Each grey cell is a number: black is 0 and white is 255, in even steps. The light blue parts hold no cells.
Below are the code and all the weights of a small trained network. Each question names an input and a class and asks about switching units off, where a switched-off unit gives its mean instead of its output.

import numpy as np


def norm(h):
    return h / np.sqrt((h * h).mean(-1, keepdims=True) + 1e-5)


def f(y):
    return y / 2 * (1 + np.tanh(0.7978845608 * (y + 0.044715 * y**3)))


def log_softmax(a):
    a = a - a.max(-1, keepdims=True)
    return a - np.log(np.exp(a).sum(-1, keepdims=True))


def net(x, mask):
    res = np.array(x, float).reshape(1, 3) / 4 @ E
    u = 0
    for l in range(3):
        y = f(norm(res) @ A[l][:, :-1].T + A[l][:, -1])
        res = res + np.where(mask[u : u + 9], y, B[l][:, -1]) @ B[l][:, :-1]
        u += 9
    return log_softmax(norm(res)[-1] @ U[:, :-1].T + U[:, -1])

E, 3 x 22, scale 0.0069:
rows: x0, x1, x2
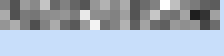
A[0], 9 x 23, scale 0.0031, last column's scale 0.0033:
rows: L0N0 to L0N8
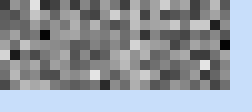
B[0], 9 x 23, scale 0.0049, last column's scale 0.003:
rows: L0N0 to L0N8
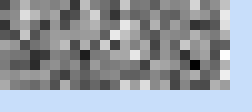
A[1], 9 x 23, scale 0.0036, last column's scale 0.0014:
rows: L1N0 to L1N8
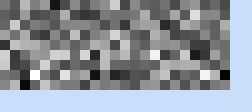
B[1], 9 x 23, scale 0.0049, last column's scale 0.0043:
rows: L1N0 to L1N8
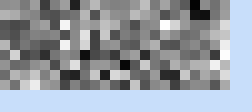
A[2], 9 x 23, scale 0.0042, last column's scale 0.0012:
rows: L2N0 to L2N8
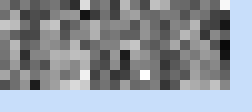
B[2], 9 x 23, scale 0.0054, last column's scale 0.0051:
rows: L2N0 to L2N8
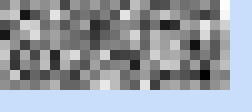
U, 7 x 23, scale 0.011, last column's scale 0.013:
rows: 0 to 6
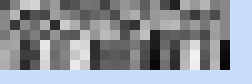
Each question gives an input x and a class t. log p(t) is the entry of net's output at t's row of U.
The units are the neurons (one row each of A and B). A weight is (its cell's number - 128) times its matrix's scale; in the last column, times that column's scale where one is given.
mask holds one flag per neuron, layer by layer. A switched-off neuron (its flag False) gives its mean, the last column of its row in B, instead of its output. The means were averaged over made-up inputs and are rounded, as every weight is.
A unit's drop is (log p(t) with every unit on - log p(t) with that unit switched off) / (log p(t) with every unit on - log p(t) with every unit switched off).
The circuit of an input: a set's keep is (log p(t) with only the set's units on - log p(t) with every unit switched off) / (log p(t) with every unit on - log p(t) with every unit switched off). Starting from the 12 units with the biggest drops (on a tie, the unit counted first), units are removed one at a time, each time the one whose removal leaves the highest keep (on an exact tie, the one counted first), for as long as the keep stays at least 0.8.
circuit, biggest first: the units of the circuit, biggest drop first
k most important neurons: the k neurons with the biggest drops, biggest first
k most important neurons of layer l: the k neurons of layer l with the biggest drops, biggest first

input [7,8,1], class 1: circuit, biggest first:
(L1N5)
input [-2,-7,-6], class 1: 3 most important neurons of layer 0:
(L0N2; L0N6; L0N7)
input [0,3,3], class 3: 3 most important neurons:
(L0N5; L1N3; L1N7)
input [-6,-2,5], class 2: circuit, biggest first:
(L2N5; L2N6)
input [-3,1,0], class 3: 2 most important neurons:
(L0N3; L0N7)
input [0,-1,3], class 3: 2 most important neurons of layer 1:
(L1N0; L1N7)
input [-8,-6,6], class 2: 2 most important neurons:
(L1N2; L1N5)
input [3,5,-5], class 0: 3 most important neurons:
(L1N7; L0N2; L0N1)
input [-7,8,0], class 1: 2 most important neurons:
(L1N5; L2N1)
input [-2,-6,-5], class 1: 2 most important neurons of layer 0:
(L0N2; L0N6)
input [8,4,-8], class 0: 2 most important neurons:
(L1N7; L1N2)
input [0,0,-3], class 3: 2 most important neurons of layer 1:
(L1N4; L1N5)
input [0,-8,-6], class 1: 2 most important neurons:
(L0N2; L2N1)
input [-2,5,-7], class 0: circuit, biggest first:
(L1N7)
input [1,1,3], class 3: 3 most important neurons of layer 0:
(L0N1; L0N0; L0N7)
